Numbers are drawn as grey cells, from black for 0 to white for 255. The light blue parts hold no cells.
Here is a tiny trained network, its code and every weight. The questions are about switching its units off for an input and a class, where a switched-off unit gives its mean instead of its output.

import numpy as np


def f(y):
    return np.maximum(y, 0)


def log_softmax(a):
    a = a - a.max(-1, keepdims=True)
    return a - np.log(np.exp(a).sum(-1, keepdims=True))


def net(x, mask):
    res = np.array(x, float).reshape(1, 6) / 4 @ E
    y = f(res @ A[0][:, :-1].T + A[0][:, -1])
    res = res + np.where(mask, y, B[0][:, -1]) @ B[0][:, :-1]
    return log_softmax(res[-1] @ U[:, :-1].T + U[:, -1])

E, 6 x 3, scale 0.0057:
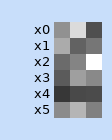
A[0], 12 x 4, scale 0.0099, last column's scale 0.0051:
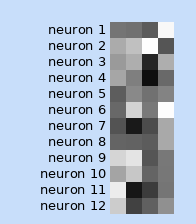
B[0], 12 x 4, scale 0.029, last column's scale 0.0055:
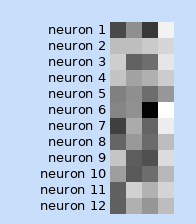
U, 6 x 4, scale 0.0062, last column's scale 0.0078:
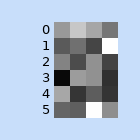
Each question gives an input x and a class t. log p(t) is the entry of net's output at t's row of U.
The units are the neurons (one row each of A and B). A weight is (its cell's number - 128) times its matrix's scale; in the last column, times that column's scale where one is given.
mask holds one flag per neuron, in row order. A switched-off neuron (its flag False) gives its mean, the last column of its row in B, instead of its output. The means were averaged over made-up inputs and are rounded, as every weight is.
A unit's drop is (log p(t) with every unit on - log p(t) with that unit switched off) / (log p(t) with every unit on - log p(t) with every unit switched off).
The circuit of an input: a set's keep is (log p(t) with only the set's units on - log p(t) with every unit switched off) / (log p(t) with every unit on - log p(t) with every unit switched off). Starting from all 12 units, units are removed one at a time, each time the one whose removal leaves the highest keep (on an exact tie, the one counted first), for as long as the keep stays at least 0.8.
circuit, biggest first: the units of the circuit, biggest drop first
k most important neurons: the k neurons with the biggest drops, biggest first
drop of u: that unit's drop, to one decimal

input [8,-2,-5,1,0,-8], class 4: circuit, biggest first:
[neuron 3; neuron 9]
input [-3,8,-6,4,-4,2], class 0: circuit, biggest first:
[neuron 11]
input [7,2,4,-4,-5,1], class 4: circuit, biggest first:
[neuron 9; neuron 11; neuron 7]
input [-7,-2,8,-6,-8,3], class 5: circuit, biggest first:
[neuron 6; neuron 1]
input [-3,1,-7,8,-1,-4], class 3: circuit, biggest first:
[neuron 9; neuron 7; neuron 11]
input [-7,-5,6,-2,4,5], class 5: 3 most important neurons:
[neuron 6; neuron 1; neuron 9]
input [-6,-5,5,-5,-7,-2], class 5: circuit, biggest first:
[neuron 6; neuron 1; neuron 9]
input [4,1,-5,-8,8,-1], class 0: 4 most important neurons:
[neuron 4; neuron 11; neuron 3; neuron 6]
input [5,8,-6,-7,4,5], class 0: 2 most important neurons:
[neuron 4; neuron 11]
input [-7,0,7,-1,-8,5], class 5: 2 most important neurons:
[neuron 6; neuron 1]
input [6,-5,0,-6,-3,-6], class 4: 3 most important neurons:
[neuron 7; neuron 11; neuron 9]
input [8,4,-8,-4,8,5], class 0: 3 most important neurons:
[neuron 4; neuron 11; neuron 12]
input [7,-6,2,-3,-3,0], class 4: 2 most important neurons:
[neuron 9; neuron 7]
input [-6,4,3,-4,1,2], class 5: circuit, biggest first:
[neuron 6]
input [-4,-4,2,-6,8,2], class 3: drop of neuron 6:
0.2
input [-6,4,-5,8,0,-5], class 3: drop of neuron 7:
0.1
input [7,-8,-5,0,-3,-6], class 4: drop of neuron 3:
0.2
